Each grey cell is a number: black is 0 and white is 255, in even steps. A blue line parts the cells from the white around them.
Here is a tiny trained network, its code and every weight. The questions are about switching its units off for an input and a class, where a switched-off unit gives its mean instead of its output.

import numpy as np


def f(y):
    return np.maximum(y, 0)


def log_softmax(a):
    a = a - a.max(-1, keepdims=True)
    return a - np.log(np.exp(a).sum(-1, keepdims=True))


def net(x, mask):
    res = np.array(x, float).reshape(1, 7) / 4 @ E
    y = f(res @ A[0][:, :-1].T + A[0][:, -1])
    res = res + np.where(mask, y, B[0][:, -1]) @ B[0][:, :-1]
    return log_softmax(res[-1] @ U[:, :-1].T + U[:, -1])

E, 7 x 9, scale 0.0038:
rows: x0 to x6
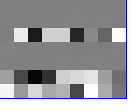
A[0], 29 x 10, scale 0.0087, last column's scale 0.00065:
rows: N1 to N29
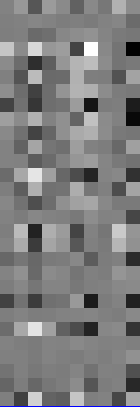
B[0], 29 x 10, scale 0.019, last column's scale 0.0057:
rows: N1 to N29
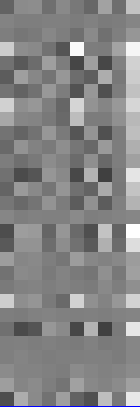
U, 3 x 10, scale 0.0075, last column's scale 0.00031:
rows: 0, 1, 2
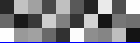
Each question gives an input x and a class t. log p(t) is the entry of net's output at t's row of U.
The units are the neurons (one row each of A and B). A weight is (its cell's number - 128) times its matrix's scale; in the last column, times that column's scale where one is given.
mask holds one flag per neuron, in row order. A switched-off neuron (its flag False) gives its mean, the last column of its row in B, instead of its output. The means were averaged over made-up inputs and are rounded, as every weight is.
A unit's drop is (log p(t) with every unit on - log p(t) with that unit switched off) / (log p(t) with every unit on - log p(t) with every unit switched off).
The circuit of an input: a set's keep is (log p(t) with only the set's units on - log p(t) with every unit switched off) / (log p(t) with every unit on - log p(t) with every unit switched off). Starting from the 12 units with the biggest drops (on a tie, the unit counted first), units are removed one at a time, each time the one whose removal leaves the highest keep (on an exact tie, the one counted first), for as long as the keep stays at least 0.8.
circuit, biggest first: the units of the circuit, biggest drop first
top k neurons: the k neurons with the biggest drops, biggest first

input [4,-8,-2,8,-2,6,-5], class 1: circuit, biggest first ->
N5
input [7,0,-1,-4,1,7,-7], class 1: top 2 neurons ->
N5; N4
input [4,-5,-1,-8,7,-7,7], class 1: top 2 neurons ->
N24; N13
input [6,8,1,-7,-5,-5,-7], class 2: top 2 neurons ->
N8; N22
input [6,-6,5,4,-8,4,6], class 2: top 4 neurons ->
N4; N29; N9; N6
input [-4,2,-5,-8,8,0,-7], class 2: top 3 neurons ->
N8; N22; N17
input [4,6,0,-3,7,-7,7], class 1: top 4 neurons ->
N24; N13; N8; N22
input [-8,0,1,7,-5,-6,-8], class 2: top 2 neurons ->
N8; N22
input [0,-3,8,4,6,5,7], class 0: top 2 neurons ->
N17; N18
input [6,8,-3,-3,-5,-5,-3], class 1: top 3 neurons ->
N24; N13; N17
